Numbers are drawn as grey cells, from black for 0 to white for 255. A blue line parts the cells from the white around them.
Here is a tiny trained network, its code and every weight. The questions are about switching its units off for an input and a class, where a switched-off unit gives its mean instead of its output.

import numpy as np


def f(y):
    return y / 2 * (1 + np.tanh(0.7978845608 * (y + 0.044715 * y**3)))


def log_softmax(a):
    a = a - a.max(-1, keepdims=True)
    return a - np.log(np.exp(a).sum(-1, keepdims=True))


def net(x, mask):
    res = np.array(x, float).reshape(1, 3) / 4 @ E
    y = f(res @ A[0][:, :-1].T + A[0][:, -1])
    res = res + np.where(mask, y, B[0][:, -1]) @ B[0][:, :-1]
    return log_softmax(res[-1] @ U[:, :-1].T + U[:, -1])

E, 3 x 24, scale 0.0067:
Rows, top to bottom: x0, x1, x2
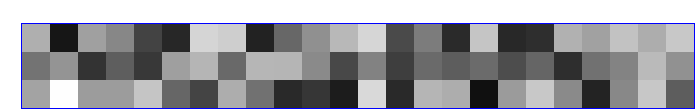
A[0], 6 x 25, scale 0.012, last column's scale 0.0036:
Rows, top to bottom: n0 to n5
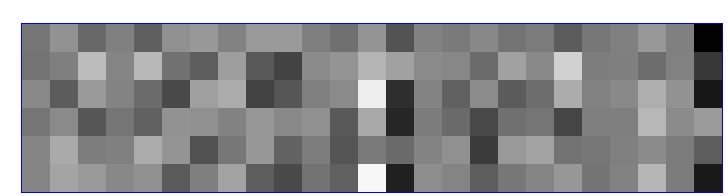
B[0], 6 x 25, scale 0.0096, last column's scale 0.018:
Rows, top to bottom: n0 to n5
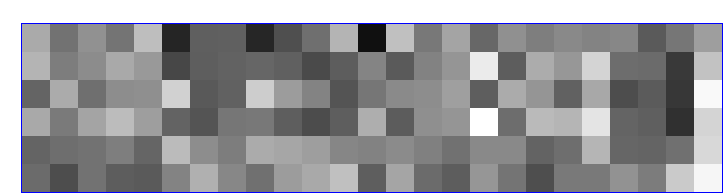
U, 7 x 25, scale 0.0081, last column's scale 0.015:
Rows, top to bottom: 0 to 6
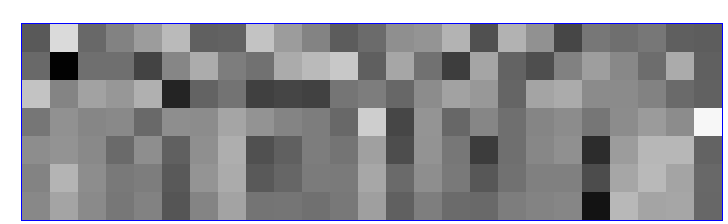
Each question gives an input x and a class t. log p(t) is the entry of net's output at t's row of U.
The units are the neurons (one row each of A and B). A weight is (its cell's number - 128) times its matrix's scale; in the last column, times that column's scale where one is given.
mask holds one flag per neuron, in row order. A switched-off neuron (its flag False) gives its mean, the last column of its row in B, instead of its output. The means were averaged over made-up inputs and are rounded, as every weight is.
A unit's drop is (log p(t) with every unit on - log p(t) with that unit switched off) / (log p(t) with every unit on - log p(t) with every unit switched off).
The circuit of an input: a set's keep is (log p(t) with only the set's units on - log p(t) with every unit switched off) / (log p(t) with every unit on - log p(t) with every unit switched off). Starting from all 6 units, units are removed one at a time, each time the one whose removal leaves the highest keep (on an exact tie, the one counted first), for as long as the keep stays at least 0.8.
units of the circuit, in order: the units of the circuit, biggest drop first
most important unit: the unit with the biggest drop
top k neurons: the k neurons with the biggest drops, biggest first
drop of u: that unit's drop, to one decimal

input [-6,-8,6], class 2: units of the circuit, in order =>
[n1]
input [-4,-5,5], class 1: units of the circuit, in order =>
[n4 n2]
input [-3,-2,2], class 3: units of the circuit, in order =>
[n2 n0]
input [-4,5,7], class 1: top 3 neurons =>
[n4 n5 n2]
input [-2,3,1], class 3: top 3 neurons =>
[n2 n1 n5]
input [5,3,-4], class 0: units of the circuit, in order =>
[n5 n2]
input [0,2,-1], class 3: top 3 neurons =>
[n5 n2 n1]
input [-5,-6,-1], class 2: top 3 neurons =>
[n2 n1 n5]
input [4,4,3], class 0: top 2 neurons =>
[n2 n1]
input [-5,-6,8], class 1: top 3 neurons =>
[n4 n5 n2]
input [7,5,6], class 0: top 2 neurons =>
[n2 n3]
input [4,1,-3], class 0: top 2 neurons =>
[n5 n2]
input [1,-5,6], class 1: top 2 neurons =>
[n5 n3]
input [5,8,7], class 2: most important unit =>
n3
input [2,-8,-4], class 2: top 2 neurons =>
[n5 n1]
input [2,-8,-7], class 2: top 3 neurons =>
[n5 n4 n1]
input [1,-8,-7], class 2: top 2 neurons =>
[n5 n4]
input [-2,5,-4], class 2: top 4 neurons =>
[n5 n2 n4 n0]
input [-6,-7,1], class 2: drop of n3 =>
-0.1
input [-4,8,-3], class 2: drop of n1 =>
0.0
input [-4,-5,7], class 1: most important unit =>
n4
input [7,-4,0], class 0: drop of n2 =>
1.1
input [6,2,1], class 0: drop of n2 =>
1.4
